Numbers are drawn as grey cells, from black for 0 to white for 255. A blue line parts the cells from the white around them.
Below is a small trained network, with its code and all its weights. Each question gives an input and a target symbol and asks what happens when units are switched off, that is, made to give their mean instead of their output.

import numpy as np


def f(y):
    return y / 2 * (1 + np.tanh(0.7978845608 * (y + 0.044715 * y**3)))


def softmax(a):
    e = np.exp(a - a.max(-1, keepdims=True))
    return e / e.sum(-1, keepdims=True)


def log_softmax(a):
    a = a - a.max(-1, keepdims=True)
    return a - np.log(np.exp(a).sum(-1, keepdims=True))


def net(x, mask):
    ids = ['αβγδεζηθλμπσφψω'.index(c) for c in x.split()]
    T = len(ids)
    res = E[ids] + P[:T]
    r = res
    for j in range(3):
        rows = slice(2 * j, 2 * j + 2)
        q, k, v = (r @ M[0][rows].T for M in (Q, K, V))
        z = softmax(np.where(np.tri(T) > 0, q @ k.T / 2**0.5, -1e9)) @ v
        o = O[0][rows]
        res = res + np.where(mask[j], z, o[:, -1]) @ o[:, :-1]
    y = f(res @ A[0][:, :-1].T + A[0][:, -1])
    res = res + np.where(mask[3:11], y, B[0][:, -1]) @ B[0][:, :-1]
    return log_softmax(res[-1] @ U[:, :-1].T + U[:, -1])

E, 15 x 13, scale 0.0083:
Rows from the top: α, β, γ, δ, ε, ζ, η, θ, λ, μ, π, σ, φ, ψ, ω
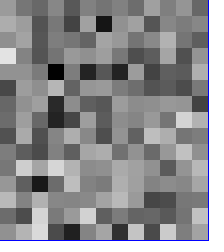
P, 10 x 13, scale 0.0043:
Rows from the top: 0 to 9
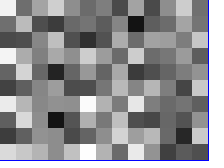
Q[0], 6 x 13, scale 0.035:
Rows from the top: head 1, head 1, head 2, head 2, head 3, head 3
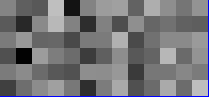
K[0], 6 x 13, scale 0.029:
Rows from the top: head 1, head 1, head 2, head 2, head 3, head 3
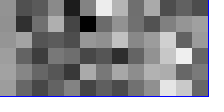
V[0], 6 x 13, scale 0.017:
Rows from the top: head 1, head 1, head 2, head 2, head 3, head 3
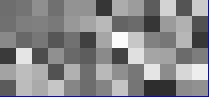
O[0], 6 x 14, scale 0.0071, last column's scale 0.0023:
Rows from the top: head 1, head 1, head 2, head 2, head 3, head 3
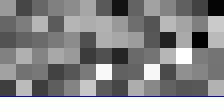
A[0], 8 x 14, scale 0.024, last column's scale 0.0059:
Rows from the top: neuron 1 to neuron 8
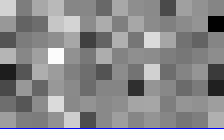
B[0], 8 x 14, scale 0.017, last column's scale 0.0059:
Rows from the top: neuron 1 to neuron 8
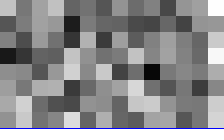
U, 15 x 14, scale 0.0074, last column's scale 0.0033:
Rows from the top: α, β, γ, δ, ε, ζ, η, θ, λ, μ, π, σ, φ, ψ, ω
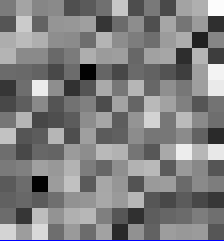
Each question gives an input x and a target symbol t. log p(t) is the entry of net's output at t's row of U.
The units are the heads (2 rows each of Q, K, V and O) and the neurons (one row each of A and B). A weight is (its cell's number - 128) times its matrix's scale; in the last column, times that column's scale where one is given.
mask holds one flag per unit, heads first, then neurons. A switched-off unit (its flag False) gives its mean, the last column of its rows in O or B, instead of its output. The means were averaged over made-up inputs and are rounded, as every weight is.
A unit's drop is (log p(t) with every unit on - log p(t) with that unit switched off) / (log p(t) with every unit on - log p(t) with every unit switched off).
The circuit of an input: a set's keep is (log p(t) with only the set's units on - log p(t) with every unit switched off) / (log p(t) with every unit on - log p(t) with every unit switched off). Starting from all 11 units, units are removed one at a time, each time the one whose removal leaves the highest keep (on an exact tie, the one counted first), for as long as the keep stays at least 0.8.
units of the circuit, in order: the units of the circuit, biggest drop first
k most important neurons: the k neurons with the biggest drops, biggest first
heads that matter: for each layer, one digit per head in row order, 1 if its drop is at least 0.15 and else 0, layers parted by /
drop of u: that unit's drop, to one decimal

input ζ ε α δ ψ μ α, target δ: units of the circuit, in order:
[head 2]
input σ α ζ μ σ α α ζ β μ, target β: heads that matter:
001
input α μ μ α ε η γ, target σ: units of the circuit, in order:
[neuron 8; neuron 4; head 3]
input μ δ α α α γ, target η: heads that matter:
001
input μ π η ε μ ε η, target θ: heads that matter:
001
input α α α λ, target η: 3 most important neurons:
[neuron 3; neuron 4; neuron 5]
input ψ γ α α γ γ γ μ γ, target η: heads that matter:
000
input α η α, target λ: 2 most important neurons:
[neuron 3; neuron 1]
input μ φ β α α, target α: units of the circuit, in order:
[neuron 4; head 1]
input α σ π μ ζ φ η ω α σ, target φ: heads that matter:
011
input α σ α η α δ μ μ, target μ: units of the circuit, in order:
[head 1; neuron 7]
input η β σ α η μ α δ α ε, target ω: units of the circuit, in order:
[head 2; neuron 4]
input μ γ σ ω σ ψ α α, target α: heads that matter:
101
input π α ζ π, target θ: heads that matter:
001
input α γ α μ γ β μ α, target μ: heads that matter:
100
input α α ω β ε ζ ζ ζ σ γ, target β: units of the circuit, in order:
[head 3]
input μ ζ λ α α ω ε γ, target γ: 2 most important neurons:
[neuron 4; neuron 6]
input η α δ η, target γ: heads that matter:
011
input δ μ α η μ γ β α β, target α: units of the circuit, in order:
[neuron 4; head 3; neuron 1]
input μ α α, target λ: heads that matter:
100
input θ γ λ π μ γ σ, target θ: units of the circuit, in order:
[head 3]
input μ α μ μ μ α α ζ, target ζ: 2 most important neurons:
[neuron 6; neuron 8]
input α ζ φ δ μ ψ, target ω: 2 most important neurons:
[neuron 5; neuron 7]
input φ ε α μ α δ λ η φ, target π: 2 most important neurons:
[neuron 1; neuron 4]
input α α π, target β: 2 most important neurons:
[neuron 4; neuron 7]
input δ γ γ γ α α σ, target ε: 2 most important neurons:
[neuron 2; neuron 8]
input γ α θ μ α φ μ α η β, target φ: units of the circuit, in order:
[head 2]
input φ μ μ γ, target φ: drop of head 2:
0.7
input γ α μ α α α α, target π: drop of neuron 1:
0.7
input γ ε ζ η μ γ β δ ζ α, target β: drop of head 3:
1.0
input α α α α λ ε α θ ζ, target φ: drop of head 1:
0.1
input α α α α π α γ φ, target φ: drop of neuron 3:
0.0
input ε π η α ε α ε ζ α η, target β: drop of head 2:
0.1
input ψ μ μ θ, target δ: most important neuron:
[neuron 4]
